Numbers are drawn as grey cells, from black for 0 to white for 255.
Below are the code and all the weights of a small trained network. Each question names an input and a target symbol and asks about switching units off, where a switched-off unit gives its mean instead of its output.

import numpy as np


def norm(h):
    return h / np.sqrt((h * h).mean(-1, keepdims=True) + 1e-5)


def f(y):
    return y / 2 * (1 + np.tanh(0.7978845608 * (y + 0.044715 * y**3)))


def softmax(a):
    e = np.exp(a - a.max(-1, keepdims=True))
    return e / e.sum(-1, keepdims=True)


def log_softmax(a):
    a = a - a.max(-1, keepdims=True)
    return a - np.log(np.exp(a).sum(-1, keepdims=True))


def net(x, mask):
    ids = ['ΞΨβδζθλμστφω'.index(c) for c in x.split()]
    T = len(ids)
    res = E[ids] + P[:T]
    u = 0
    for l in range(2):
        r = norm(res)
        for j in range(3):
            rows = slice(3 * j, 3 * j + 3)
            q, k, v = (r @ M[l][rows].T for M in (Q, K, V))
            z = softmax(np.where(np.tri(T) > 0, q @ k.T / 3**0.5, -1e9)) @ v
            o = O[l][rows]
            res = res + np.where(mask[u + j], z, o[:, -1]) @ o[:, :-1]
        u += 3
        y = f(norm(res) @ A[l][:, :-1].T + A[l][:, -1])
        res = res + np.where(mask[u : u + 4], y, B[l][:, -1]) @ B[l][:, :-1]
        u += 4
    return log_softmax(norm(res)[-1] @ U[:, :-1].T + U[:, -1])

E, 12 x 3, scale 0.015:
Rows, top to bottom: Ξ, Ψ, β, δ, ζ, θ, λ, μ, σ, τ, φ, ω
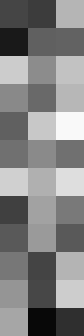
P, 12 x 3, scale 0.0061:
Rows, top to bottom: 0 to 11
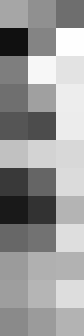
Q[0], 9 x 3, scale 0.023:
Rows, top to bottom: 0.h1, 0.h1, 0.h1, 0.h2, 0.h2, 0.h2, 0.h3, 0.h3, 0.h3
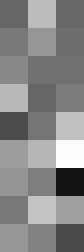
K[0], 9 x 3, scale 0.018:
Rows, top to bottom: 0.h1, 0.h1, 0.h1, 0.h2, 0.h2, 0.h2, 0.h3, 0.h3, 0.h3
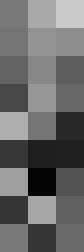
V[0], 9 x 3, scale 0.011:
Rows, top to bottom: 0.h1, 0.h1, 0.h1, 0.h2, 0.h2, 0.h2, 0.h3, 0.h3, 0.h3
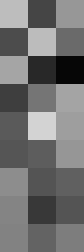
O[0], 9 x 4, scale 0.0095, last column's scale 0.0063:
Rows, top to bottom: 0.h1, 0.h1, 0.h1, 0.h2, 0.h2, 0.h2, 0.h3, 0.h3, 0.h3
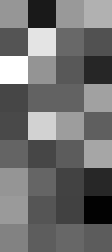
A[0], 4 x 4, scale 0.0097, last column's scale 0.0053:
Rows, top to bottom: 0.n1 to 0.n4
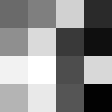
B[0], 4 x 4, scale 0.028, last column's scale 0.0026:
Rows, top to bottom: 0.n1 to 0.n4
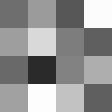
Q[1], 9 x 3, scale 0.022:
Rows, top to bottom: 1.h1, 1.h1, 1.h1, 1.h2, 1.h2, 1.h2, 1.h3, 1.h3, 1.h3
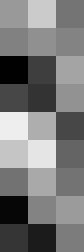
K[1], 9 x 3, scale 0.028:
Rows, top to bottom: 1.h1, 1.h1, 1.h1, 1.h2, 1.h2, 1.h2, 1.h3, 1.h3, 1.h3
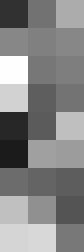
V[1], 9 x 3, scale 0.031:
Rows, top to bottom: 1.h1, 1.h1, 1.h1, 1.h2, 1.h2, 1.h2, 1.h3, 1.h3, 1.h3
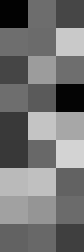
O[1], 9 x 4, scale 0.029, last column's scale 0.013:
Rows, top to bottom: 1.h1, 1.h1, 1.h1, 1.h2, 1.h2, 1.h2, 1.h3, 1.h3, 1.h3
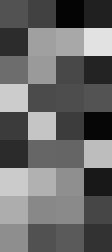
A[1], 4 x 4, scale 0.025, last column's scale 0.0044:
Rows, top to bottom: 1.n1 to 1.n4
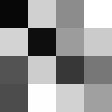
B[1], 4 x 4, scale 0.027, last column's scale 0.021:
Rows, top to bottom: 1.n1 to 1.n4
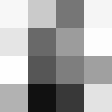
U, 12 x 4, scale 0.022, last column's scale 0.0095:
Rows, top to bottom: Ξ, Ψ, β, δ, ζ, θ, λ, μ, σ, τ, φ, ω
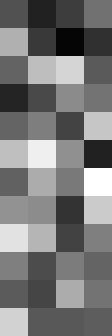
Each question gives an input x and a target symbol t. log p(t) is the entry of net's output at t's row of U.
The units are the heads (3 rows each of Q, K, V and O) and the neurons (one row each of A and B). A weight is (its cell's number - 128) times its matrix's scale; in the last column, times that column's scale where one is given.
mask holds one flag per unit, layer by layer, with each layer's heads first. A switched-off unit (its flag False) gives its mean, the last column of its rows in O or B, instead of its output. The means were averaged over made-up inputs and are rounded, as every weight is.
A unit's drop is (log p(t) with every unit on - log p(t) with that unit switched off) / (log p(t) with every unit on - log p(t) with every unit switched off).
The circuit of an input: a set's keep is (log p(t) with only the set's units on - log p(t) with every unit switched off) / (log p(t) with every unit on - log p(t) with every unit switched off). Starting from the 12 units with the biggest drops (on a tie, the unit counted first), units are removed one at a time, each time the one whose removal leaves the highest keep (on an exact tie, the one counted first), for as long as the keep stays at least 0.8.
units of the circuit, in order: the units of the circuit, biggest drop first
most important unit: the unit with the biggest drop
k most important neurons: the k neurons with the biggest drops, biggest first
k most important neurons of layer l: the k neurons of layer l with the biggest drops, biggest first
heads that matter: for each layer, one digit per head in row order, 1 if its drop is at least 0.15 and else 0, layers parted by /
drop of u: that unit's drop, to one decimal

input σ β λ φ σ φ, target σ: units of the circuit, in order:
(0.h1, 1.h2)
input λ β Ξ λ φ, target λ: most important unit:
1.h2
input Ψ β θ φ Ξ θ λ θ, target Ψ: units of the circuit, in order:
(1.h1, 0.h1, 0.h3)
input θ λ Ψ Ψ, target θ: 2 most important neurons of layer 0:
(0.n4, 0.n2)
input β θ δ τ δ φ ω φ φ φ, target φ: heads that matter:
100 / 001
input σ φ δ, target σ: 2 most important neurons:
(0.n4, 0.n2)
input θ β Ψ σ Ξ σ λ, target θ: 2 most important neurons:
(0.n4, 0.n2)
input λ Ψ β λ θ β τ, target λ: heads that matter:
100 / 010
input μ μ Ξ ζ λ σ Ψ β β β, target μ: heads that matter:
100 / 110
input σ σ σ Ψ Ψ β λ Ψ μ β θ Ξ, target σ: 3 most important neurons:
(0.n4, 0.n2, 1.n4)
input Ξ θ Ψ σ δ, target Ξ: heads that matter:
000 / 100
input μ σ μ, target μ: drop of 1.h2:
0.2
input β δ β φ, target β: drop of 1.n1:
0.1
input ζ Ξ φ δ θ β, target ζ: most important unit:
1.h1
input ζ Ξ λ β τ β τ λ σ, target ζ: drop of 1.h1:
0.1
